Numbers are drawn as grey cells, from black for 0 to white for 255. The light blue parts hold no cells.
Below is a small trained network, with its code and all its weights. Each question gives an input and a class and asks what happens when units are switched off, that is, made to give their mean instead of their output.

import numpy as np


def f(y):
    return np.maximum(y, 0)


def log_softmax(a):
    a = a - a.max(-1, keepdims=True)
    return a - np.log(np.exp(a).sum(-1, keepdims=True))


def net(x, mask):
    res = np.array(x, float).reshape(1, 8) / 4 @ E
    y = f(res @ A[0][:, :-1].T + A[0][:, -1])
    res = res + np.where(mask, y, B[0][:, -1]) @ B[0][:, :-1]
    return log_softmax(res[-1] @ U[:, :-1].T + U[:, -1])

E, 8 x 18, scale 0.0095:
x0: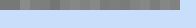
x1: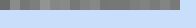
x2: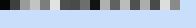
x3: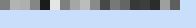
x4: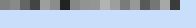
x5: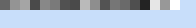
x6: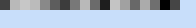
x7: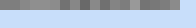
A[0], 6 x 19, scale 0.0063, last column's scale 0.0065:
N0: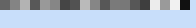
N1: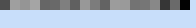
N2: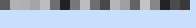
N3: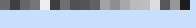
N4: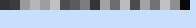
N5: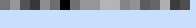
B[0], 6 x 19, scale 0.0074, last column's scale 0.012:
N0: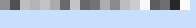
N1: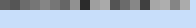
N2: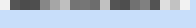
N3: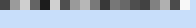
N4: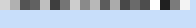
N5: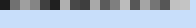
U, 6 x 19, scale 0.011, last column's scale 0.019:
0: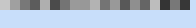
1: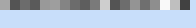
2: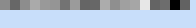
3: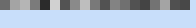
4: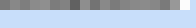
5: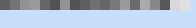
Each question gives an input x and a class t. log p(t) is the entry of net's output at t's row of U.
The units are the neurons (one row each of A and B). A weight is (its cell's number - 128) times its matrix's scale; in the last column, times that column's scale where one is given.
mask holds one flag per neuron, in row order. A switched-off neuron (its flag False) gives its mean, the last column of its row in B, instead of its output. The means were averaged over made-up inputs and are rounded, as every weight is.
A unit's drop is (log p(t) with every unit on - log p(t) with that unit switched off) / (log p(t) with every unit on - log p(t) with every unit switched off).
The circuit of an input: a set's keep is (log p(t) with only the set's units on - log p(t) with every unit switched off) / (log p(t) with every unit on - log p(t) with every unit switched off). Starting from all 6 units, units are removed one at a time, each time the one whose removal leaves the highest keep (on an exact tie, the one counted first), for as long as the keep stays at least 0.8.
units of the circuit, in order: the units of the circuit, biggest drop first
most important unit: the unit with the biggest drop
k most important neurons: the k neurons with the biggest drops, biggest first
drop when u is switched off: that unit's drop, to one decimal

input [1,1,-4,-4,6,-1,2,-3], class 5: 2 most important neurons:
N5, N4
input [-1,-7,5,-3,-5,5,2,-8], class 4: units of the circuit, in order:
N5
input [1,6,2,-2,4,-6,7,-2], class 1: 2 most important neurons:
N2, N0
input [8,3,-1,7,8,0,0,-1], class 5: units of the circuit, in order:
N5, N3
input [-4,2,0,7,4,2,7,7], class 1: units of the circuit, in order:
N2, N3
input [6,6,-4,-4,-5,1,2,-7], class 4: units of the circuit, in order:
N4, N5
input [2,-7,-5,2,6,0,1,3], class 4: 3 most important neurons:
N4, N3, N5
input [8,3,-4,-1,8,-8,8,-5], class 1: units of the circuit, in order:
N2, N0
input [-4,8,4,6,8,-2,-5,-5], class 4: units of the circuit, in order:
N3, N5, N2
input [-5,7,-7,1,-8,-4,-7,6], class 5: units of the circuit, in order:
N4, N2
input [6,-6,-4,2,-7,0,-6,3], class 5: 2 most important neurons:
N2, N4
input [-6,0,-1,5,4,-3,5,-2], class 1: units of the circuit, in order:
N2, N3, N0
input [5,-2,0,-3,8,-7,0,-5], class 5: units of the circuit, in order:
N5, N0
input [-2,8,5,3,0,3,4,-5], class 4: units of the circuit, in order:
N3
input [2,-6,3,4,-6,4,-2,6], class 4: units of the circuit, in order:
N3, N5, N2
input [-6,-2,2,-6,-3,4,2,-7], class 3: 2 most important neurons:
N3, N5
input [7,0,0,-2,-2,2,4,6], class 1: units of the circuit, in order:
N2, N5, N4
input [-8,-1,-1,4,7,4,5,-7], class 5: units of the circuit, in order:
N5, N3
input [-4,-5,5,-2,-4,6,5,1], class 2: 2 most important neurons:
N0, N5
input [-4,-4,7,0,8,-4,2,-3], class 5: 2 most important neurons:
N5, N0
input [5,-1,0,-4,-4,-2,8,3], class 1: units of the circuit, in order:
N2
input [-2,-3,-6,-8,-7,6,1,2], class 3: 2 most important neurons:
N3, N4
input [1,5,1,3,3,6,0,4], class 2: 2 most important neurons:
N0, N3
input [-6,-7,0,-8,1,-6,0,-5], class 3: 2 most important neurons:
N3, N0
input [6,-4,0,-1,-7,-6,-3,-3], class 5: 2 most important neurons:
N0, N2
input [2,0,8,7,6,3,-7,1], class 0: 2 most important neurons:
N4, N3
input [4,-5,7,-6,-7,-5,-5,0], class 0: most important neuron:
N4
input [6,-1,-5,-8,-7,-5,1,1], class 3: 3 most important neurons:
N3, N0, N4
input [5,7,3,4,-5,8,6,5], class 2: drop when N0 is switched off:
0.9
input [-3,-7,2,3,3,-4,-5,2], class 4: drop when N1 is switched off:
0.2
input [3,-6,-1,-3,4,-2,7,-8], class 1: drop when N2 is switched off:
0.6
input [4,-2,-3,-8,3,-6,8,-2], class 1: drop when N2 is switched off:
0.7
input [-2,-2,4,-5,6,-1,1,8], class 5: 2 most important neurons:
N5, N0
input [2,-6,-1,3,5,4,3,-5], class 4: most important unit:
N3
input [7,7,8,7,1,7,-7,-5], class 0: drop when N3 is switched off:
0.1
